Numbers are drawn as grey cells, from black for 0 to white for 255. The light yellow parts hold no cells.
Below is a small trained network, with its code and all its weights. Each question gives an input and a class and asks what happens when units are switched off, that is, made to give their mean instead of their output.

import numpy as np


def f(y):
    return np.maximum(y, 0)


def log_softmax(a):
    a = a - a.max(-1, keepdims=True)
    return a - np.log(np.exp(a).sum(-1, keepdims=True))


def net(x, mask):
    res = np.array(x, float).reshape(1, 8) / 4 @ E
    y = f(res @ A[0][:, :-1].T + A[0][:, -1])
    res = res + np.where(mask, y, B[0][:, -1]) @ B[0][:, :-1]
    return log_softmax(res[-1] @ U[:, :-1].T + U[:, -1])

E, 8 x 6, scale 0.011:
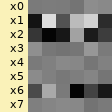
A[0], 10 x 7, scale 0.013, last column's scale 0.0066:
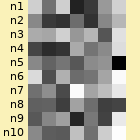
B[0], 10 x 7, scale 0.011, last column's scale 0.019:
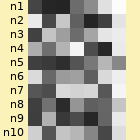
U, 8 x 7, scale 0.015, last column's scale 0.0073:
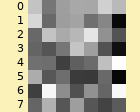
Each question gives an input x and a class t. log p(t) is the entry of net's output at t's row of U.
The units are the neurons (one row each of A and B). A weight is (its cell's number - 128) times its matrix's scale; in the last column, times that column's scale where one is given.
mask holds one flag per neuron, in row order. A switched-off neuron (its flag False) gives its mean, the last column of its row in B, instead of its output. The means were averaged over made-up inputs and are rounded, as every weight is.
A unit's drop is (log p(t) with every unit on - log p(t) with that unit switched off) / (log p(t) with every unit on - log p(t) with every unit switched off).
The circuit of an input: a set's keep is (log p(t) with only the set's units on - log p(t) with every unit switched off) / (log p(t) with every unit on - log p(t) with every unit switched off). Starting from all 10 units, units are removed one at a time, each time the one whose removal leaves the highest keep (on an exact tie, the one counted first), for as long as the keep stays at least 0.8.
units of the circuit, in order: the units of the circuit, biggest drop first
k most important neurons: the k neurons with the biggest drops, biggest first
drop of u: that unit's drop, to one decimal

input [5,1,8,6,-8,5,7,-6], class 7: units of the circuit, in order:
n8
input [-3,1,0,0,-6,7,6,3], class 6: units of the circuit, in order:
n4, n6
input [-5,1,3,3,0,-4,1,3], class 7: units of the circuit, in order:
n6, n7
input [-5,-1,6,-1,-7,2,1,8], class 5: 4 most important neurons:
n2, n7, n8, n6
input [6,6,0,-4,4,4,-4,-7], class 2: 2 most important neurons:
n2, n1
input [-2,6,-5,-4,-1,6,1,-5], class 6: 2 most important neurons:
n6, n10
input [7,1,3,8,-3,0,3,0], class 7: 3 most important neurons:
n6, n1, n8
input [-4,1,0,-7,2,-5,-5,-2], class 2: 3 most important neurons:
n2, n7, n1
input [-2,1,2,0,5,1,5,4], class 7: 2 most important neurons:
n6, n1
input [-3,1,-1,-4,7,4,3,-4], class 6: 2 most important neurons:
n1, n6
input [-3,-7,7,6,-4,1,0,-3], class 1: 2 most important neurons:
n4, n9
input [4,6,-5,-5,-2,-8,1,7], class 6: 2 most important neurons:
n6, n10
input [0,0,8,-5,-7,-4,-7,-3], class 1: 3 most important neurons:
n2, n10, n1
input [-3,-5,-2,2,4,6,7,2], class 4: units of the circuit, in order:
n1
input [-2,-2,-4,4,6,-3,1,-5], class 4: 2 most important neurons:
n7, n10
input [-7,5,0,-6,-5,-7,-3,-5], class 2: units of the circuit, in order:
n2, n1
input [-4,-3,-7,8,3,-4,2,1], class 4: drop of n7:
0.1
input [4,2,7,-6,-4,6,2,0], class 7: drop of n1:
0.1
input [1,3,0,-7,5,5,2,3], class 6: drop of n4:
0.2
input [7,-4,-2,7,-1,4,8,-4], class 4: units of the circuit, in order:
n1
